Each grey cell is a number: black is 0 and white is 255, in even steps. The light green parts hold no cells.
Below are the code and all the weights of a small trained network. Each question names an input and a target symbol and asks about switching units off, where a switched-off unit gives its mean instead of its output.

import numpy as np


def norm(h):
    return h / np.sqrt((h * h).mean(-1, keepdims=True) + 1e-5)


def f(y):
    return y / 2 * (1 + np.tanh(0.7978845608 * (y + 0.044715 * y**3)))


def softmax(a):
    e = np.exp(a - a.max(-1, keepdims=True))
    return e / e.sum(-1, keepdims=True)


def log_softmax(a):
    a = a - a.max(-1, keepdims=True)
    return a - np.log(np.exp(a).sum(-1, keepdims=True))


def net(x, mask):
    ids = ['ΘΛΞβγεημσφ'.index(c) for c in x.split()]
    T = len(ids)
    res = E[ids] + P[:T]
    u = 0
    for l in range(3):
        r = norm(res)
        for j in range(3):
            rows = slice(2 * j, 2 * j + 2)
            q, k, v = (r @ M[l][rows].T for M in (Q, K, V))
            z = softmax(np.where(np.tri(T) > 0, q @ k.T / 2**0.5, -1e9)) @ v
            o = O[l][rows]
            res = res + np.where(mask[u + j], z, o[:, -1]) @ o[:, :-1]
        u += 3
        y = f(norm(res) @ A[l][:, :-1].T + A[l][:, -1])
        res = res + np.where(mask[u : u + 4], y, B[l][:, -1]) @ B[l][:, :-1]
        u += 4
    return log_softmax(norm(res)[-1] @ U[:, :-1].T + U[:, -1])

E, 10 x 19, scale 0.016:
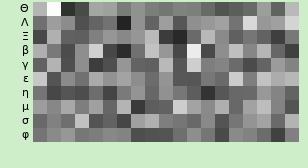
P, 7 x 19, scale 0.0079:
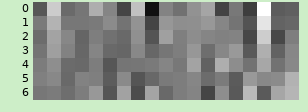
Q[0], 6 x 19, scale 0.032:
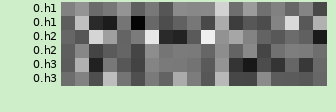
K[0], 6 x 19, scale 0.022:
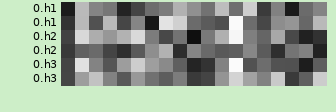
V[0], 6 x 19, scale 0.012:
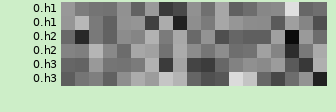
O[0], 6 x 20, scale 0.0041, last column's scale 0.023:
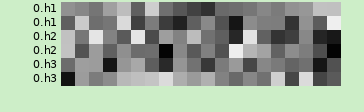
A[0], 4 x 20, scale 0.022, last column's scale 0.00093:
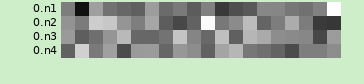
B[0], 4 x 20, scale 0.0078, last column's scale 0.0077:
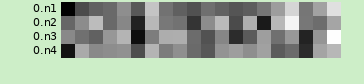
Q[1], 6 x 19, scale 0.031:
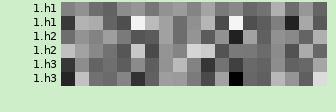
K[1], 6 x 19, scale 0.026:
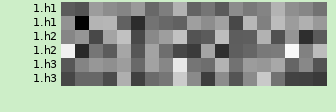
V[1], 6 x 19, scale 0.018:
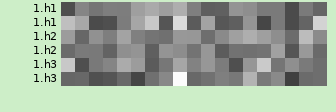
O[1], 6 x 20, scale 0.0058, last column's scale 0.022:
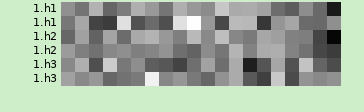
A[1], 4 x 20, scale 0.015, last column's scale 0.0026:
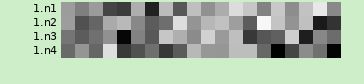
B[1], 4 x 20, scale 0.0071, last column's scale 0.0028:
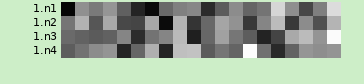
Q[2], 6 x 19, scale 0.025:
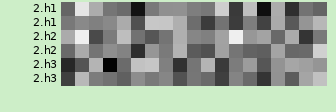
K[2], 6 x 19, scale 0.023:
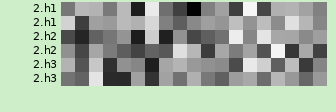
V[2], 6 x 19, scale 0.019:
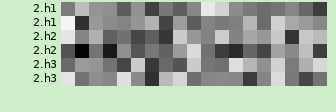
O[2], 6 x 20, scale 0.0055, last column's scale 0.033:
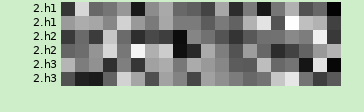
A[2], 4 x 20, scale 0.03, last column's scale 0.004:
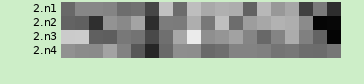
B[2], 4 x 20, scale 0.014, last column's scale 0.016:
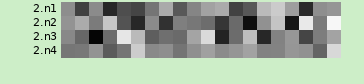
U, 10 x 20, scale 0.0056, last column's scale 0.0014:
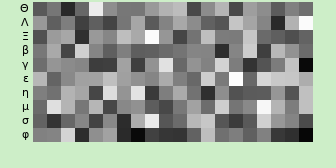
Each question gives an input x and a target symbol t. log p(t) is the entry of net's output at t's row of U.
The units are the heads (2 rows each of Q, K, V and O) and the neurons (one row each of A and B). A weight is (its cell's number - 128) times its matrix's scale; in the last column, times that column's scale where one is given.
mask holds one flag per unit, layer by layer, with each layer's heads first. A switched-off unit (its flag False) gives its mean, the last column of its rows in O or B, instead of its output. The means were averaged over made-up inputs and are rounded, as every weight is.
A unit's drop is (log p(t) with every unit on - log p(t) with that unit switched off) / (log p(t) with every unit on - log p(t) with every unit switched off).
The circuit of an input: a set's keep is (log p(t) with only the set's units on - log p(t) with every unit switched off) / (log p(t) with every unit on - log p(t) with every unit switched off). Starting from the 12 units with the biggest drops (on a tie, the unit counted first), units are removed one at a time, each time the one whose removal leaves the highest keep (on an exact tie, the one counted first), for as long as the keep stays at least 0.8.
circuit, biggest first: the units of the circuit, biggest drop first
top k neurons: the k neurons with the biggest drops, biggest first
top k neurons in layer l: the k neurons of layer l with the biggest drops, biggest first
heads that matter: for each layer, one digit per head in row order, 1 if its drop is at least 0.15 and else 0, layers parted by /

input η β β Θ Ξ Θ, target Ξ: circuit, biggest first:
(0.h3, 1.h3)
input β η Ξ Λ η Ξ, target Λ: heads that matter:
000 / 100 / 011
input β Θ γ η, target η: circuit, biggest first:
(0.h2, 2.h2)
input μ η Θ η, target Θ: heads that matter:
010 / 100 / 000
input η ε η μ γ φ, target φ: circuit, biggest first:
(0.h3)
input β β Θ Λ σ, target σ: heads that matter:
100 / 000 / 000
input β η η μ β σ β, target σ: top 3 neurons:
(1.n3, 2.n2, 0.n3)
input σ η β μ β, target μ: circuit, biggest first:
(2.h1, 2.n2, 0.n2)
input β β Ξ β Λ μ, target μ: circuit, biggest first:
(0.n2, 2.h1)
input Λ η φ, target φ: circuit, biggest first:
(0.h3, 2.n2)
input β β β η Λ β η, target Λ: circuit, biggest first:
(2.h3, 2.n2, 0.h3)
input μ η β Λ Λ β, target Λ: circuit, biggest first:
(1.h3, 2.h3, 0.n3, 2.n2)
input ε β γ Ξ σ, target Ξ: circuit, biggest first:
(0.h3, 1.h3)
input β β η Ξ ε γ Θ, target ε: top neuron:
(0.n4)
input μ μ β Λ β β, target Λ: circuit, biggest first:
(0.n3, 1.h3, 2.h3, 2.n2)
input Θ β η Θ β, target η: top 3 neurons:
(2.n4, 2.n2, 0.n1)
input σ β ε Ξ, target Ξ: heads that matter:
001 / 000 / 000
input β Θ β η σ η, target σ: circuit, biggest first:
(0.h1, 2.n2)
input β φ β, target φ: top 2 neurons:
(0.n3, 2.n2)
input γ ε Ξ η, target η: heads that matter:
000 / 000 / 010
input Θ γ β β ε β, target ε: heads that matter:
000 / 000 / 100
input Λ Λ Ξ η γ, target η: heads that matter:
001 / 000 / 010
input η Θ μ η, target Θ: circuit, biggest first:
(2.n2)
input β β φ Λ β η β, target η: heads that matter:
010 / 001 / 000
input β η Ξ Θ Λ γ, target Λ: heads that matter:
000 / 100 / 001
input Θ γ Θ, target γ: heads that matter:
101 / 011 / 001
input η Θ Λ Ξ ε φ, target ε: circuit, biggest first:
(2.h1, 1.h3)
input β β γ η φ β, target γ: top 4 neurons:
(0.n3, 1.n4, 0.n1, 2.n2)
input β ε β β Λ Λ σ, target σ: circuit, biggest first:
(0.h1)
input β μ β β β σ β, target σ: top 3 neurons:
(0.n3, 2.n2, 1.n3)
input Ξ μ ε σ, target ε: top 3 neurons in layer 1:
(1.n1, 1.n2, 1.n4)
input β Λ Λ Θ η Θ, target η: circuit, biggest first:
(2.h2, 0.h2)
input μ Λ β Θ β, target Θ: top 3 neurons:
(0.n3, 2.n2, 2.n4)
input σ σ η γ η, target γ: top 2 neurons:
(0.n1, 0.n3)
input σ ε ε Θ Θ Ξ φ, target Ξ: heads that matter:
001 / 010 / 000
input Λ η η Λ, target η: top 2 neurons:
(2.n2, 2.n4)
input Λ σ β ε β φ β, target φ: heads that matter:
001 / 000 / 000
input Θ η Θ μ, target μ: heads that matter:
000 / 000 / 000
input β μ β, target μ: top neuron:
(2.n2)
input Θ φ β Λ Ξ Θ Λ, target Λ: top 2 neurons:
(1.n1, 2.n1)
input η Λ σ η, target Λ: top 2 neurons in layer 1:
(1.n3, 1.n1)
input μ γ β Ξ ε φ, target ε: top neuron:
(0.n4)
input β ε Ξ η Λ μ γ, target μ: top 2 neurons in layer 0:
(0.n2, 0.n4)
